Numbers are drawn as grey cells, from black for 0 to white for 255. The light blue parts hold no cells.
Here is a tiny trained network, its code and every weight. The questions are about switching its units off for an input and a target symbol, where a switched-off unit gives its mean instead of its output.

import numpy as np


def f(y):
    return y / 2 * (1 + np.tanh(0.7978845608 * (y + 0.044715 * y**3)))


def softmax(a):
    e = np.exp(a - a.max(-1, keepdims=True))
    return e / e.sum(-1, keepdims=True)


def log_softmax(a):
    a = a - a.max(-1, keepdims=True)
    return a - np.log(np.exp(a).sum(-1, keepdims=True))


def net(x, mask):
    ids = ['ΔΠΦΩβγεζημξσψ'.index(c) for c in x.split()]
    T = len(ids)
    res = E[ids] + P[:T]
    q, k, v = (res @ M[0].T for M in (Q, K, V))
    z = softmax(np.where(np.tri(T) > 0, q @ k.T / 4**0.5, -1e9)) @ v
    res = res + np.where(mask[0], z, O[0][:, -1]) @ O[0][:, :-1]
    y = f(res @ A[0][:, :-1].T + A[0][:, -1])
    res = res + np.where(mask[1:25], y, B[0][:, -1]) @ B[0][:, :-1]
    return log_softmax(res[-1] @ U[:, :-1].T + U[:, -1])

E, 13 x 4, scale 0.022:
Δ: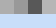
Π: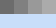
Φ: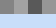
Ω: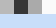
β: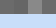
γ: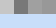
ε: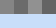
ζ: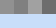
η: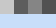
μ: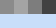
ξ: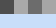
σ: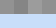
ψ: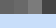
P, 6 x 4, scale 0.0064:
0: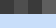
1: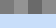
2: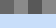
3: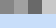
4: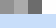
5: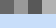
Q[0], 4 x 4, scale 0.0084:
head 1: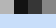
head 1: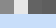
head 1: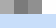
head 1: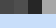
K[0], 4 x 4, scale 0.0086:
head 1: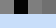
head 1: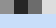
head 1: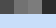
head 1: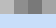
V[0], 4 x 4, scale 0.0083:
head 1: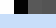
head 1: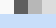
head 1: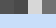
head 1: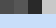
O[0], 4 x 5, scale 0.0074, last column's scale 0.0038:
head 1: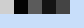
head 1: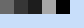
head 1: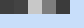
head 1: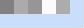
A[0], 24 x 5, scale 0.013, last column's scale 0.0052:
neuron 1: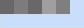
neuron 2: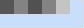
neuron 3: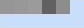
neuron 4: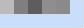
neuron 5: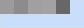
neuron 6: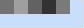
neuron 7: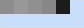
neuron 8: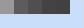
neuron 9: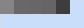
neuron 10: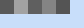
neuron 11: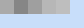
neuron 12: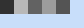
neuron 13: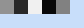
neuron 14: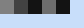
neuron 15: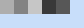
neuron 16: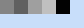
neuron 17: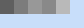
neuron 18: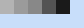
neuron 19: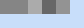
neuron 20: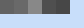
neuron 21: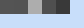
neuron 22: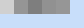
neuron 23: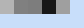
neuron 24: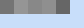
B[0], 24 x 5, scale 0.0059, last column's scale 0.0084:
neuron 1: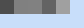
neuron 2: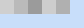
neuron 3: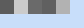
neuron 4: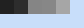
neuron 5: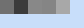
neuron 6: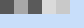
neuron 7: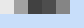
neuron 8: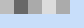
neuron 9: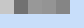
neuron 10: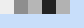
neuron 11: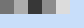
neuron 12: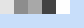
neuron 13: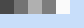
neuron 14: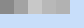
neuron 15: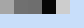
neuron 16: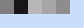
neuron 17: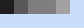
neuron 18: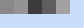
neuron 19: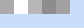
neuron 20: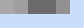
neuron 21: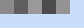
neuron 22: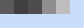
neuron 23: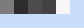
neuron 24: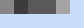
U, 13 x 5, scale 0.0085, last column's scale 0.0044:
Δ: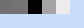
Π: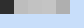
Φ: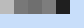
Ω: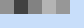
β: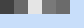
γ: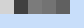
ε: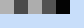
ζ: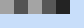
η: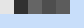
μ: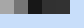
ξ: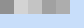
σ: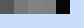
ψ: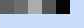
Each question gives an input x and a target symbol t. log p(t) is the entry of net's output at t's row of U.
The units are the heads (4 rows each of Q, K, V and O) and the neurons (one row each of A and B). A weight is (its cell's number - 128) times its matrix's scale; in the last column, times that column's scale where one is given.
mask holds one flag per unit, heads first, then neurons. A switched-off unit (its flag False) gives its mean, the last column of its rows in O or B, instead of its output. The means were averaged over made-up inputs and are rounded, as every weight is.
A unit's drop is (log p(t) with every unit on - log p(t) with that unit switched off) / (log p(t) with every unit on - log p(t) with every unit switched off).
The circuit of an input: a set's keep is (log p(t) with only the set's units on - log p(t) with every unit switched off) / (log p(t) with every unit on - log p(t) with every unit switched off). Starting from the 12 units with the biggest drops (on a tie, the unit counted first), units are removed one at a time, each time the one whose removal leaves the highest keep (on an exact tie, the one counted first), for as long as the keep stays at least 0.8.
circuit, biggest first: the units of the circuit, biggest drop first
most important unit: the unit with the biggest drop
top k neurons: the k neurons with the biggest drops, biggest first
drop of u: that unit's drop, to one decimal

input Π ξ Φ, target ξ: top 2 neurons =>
[neuron 23; neuron 12]
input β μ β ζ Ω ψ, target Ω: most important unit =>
head 1
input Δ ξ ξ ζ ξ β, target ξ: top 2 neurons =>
[neuron 23; neuron 12]
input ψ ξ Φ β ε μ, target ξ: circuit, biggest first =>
[head 1; neuron 23]
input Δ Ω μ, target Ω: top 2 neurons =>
[neuron 14; neuron 8]
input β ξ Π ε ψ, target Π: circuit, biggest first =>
[neuron 23; head 1]
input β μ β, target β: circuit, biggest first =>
[head 1; neuron 13; neuron 12]
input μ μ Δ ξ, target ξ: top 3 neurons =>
[neuron 23; neuron 12; neuron 2]
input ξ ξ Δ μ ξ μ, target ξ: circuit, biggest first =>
[head 1; neuron 12]
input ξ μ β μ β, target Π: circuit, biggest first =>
[neuron 23; neuron 15]
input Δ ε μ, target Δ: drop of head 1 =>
0.5
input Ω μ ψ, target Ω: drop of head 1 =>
0.9
